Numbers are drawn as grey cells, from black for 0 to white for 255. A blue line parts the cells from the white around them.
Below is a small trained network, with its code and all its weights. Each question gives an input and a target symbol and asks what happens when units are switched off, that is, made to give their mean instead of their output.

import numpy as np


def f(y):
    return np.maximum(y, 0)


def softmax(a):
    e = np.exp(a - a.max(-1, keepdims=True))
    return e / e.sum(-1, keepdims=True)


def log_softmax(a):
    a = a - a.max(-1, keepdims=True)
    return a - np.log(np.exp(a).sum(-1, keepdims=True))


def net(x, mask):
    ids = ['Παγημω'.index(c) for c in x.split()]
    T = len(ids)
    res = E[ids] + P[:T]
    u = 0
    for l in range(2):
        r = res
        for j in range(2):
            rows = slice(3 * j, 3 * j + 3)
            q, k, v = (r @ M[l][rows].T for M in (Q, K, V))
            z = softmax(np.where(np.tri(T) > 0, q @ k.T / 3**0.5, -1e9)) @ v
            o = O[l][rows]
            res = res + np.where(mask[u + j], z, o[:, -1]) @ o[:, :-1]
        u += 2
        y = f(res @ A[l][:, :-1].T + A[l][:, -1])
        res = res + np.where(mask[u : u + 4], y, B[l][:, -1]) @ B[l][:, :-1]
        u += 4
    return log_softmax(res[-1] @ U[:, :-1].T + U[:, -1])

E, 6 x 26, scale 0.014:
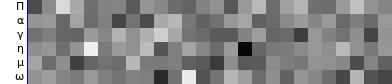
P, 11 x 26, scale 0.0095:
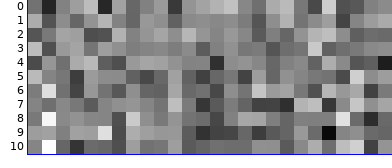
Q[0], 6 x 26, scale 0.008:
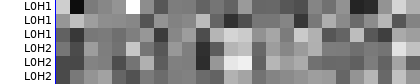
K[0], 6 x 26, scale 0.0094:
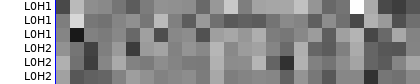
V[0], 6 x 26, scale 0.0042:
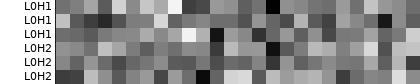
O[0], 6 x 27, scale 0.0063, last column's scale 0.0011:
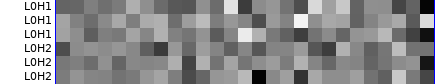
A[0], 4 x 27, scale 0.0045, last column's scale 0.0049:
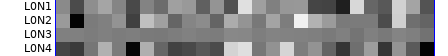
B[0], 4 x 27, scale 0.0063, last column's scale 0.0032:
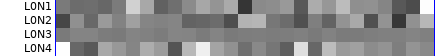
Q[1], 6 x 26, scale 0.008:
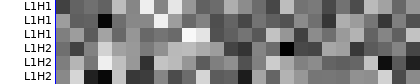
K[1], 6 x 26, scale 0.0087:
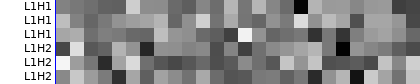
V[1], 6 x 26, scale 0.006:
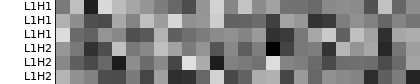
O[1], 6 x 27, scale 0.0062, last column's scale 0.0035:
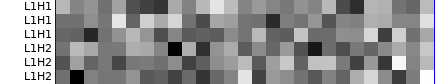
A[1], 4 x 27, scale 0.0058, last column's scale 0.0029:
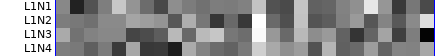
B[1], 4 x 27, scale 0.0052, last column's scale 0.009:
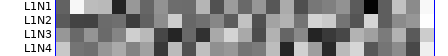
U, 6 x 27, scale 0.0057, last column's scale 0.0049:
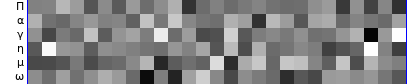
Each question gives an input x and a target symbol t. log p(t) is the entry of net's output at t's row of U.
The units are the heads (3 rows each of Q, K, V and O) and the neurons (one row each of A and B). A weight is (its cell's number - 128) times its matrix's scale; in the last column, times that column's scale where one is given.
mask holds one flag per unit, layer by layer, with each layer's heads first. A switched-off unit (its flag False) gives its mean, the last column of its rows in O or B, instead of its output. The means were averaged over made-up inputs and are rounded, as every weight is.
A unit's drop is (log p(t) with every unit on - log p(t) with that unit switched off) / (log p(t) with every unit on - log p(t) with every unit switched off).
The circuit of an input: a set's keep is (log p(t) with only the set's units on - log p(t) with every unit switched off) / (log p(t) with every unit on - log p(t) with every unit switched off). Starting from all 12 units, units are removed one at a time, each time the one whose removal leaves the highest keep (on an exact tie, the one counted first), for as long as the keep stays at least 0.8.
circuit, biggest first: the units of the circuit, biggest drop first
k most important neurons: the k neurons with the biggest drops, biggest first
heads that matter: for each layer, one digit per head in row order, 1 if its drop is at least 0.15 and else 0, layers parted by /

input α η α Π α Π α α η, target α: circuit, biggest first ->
L1H2
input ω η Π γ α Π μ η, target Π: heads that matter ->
10 / 10
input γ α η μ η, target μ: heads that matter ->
10 / 10
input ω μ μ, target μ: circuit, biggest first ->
L1N2, L1H1
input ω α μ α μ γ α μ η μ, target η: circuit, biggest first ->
L0H1, L1N1, L1H1, L0H2
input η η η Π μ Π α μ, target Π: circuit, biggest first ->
L0H1, L1H1
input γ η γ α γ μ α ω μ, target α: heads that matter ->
11 / 10
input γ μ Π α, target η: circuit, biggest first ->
L0H2, L1H2
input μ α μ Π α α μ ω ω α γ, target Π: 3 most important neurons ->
L1N1, L1N2, L0N1
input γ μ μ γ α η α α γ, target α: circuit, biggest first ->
L0H1, L1N4, L1H1, L0H2
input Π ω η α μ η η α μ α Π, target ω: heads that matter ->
11 / 10
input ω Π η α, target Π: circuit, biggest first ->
L1H2, L0H2, L1N1
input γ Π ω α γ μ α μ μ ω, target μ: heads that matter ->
01 / 01
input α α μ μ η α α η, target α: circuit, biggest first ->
L1H1, L0H1, L1N4
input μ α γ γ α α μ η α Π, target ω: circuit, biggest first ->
L1H2
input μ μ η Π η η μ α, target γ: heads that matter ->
01 / 01
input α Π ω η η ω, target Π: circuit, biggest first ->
L1H2, L1N1
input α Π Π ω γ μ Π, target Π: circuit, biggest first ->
L1H2, L1N1
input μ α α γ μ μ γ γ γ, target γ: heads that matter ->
01 / 10
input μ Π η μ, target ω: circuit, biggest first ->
L0H2, L1H2
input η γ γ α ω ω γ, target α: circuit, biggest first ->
L0H1, L1H1, L1N4, L0H2
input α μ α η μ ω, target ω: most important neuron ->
L1N3
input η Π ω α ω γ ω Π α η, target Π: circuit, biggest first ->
L0H1, L1H1
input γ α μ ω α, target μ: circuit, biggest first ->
L1H1, L0H1, L1N2
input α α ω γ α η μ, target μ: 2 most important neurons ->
L1N2, L0N1
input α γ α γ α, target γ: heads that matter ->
11 / 10
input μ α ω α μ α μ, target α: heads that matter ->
10 / 10
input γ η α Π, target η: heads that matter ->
00 / 01
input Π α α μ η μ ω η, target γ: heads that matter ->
11 / 01
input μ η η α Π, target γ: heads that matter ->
00 / 01
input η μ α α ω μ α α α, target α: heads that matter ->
01 / 00
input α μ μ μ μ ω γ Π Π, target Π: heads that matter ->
00 / 00
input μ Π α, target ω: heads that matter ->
01 / 01
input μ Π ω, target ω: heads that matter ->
00 / 01
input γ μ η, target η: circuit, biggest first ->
L1N1, L1H1
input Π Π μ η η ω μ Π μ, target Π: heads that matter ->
10 / 00
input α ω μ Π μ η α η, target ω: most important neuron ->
L1N2
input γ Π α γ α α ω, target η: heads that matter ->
01 / 01
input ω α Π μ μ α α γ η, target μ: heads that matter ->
01 / 01
